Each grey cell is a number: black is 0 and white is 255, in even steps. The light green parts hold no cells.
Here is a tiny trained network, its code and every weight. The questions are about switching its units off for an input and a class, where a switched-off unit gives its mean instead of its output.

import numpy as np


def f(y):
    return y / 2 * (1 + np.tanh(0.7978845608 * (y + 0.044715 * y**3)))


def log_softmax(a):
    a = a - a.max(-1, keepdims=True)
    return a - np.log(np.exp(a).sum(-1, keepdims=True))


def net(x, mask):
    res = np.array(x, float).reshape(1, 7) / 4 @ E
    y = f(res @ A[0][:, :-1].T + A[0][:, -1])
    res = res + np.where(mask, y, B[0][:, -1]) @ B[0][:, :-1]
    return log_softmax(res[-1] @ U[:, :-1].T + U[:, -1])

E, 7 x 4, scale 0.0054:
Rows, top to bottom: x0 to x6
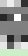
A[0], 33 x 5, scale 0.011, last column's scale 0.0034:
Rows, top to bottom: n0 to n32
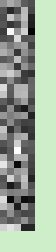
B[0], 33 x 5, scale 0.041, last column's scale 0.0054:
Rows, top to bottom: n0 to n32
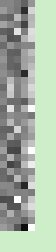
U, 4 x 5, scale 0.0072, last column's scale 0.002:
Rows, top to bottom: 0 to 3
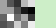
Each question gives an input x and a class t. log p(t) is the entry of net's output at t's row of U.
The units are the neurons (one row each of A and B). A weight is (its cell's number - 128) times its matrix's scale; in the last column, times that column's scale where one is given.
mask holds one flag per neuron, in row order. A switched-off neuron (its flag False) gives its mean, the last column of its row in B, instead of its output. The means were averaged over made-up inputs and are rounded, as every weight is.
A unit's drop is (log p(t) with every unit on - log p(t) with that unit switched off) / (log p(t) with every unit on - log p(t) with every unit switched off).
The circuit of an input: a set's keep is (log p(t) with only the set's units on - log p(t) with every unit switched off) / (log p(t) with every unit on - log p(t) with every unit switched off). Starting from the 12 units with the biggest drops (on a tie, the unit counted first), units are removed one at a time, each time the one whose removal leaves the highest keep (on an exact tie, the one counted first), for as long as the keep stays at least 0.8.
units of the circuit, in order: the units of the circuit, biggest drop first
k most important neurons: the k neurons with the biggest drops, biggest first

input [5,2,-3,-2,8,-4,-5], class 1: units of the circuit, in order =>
[n32]
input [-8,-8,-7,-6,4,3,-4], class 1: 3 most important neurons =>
[n26, n1, n3]
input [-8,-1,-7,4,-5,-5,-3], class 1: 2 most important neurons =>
[n26, n1]
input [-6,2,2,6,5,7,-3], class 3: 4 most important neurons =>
[n28, n18, n32, n10]
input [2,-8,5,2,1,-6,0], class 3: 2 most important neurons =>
[n4, n23]
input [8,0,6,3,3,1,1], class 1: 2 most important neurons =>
[n32, n10]
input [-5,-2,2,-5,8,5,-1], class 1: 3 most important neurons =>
[n26, n1, n4]
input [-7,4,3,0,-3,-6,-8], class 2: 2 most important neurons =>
[n15, n32]
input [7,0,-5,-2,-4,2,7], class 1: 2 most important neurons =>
[n32, n10]
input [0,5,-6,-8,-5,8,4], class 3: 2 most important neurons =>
[n28, n18]
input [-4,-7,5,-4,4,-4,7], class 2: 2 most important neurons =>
[n13, n12]
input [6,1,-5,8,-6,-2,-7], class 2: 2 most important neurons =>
[n15, n11]
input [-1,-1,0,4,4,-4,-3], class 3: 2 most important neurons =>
[n12, n13]
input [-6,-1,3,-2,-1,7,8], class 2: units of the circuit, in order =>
[n12]
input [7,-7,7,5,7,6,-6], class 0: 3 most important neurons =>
[n21, n5, n20]
